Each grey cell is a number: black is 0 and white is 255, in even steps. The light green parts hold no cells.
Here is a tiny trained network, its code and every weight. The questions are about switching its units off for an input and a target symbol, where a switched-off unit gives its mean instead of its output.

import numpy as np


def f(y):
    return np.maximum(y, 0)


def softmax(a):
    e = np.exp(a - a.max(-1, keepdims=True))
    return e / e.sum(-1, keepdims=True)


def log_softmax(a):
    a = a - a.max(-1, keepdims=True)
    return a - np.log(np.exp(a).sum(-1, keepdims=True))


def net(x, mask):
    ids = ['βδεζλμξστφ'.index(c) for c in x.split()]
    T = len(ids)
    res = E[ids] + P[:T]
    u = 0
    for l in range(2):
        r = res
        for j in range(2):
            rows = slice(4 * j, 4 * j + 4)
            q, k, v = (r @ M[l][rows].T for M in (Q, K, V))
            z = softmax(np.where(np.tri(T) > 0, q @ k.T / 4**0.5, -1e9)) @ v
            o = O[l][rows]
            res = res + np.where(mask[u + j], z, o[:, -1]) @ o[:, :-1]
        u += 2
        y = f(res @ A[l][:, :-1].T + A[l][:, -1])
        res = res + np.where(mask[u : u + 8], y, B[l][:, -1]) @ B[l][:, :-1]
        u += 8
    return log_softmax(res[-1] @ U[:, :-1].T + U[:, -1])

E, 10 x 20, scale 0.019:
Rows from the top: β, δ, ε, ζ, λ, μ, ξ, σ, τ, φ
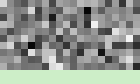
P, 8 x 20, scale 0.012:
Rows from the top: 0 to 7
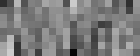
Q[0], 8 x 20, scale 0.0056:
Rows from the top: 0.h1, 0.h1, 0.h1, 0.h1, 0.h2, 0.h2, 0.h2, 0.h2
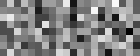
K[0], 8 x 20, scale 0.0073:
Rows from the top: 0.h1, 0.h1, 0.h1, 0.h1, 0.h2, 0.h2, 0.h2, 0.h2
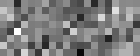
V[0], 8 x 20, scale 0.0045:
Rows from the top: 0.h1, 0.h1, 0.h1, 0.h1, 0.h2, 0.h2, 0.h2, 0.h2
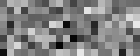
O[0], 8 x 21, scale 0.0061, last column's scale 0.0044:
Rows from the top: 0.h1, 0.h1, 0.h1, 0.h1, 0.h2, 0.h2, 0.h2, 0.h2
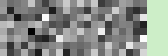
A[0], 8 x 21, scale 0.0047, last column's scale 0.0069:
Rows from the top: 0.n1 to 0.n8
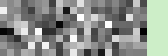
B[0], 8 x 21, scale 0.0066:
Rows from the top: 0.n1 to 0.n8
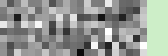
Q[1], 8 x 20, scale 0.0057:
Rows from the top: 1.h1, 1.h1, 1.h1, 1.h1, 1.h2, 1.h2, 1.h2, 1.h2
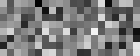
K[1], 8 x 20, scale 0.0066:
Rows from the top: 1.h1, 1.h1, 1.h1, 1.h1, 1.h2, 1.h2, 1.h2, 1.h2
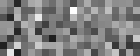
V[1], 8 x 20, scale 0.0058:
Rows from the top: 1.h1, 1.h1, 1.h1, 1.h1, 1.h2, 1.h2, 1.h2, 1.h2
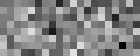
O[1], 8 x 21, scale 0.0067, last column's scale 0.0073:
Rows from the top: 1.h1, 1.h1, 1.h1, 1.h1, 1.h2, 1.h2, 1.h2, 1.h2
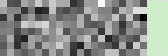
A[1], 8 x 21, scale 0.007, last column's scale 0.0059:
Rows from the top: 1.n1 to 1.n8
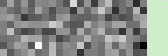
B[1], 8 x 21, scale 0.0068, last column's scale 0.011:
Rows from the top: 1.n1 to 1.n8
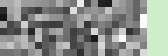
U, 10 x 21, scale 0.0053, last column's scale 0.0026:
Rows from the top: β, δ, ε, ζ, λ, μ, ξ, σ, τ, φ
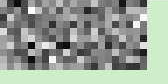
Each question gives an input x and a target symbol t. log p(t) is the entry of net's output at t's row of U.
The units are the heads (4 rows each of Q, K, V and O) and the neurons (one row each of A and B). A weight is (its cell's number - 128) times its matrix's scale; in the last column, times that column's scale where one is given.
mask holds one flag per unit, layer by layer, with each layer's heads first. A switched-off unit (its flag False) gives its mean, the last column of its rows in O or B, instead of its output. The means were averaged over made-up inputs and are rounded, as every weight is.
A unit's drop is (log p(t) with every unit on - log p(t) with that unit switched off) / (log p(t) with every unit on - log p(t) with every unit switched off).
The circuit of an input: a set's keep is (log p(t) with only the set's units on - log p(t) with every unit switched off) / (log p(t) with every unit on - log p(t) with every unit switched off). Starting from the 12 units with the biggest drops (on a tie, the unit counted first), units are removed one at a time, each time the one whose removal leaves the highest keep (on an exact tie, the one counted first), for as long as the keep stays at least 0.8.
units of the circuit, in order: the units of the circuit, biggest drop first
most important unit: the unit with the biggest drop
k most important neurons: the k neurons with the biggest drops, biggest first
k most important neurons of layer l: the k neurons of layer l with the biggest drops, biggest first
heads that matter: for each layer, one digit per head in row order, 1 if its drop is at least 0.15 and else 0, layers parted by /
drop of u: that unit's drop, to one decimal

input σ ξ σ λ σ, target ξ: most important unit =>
0.h1
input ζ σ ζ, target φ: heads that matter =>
01 / 10
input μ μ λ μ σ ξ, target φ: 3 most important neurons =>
(0.n7 0.n4 0.n2)
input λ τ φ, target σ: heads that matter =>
00 / 11
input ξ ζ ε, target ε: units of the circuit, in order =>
(1.n4 1.h1)
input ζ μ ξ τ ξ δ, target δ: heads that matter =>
01 / 00
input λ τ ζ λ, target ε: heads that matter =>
01 / 11
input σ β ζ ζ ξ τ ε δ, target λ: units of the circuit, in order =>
(1.h2 0.n8)
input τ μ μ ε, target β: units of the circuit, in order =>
(1.h2 1.h1)
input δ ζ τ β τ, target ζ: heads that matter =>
00 / 01
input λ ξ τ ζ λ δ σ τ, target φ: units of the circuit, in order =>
(0.h2 1.h1)
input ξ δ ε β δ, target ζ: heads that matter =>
10 / 11
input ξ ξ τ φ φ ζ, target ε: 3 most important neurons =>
(1.n4 1.n3 1.n8)
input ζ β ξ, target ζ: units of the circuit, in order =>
(1.h2)
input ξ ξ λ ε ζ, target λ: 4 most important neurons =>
(1.n3 0.n7 0.n1 0.n2)
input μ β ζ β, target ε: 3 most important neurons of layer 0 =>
(0.n3 0.n4 0.n6)
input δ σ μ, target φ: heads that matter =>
00 / 11
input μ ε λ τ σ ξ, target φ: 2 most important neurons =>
(0.n7 0.n2)
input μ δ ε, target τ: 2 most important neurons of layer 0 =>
(0.n8 0.n7)
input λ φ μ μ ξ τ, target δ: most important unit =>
0.h2
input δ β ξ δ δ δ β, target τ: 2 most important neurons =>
(0.n8 0.n4)
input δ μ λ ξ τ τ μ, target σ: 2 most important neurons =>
(0.n4 1.n8)
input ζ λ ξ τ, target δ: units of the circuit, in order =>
(0.h2 1.h2)
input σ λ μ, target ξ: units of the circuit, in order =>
(0.h1 0.h2)
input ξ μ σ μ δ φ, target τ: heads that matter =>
10 / 10
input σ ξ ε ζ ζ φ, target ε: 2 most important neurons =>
(1.n4 0.n8)
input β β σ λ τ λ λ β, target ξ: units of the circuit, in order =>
(0.h1)
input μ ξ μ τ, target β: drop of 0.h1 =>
0.1
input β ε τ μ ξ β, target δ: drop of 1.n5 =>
0.1
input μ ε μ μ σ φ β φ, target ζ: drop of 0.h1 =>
0.1
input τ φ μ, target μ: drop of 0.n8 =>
0.0
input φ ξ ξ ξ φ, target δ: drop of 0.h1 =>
0.2
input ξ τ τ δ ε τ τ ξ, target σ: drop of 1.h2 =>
0.4
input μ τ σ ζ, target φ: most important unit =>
0.h2
